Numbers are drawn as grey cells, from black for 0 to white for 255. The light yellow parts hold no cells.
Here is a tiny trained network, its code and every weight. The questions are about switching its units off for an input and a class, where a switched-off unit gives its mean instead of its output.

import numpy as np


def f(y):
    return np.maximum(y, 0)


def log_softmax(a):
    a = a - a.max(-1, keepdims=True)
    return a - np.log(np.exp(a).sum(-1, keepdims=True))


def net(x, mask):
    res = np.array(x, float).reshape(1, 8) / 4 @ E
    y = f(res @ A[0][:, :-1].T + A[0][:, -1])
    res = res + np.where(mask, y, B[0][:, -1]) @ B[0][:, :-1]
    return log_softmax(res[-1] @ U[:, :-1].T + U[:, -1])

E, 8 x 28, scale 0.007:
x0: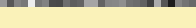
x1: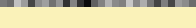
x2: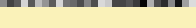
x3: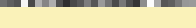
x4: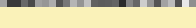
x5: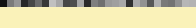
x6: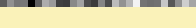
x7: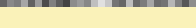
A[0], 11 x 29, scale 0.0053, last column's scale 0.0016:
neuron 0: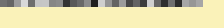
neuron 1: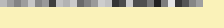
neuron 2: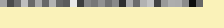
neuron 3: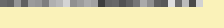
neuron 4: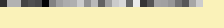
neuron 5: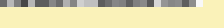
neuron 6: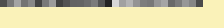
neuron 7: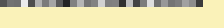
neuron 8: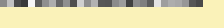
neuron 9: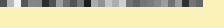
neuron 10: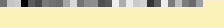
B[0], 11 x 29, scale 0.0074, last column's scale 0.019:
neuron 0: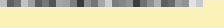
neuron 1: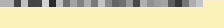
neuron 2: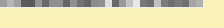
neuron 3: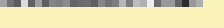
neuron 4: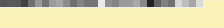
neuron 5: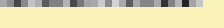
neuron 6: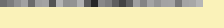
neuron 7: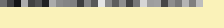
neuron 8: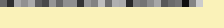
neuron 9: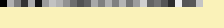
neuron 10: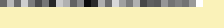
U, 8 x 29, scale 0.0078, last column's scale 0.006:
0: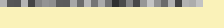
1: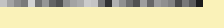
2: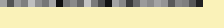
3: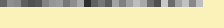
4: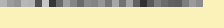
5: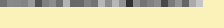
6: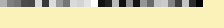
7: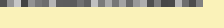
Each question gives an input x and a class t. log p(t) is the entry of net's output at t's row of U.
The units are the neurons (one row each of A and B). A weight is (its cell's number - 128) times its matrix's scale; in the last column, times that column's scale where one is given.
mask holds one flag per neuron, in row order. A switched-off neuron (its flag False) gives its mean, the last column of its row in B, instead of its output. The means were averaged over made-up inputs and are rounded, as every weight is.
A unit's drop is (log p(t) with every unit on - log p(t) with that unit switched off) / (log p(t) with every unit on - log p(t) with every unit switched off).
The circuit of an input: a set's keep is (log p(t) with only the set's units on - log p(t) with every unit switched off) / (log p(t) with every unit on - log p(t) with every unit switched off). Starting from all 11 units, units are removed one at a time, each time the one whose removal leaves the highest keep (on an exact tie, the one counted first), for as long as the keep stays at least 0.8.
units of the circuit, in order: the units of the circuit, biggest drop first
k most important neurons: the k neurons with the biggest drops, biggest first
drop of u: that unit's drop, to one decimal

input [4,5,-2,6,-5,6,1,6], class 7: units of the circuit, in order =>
neuron 9
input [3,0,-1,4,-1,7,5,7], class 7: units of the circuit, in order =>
neuron 10; neuron 1
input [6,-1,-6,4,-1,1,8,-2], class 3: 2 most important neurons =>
neuron 6; neuron 0
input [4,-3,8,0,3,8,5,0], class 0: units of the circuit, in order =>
neuron 10; neuron 9
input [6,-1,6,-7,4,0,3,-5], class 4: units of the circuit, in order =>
neuron 7; neuron 9
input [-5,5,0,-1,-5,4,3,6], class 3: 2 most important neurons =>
neuron 8; neuron 5
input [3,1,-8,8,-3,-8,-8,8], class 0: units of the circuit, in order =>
neuron 10; neuron 1
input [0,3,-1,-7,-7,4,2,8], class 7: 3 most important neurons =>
neuron 9; neuron 1; neuron 3
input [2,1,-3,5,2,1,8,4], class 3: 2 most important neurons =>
neuron 1; neuron 8
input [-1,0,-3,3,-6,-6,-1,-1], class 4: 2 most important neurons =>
neuron 7; neuron 4
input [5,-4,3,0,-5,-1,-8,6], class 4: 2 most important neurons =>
neuron 1; neuron 7
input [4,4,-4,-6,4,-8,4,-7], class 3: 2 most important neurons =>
neuron 0; neuron 1
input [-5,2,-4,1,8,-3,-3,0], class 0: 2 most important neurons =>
neuron 9; neuron 4
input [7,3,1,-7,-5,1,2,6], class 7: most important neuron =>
neuron 9
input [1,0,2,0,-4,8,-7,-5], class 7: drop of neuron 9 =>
0.2
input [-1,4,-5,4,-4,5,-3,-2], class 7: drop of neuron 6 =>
0.0
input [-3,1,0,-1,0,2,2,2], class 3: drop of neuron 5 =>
0.1
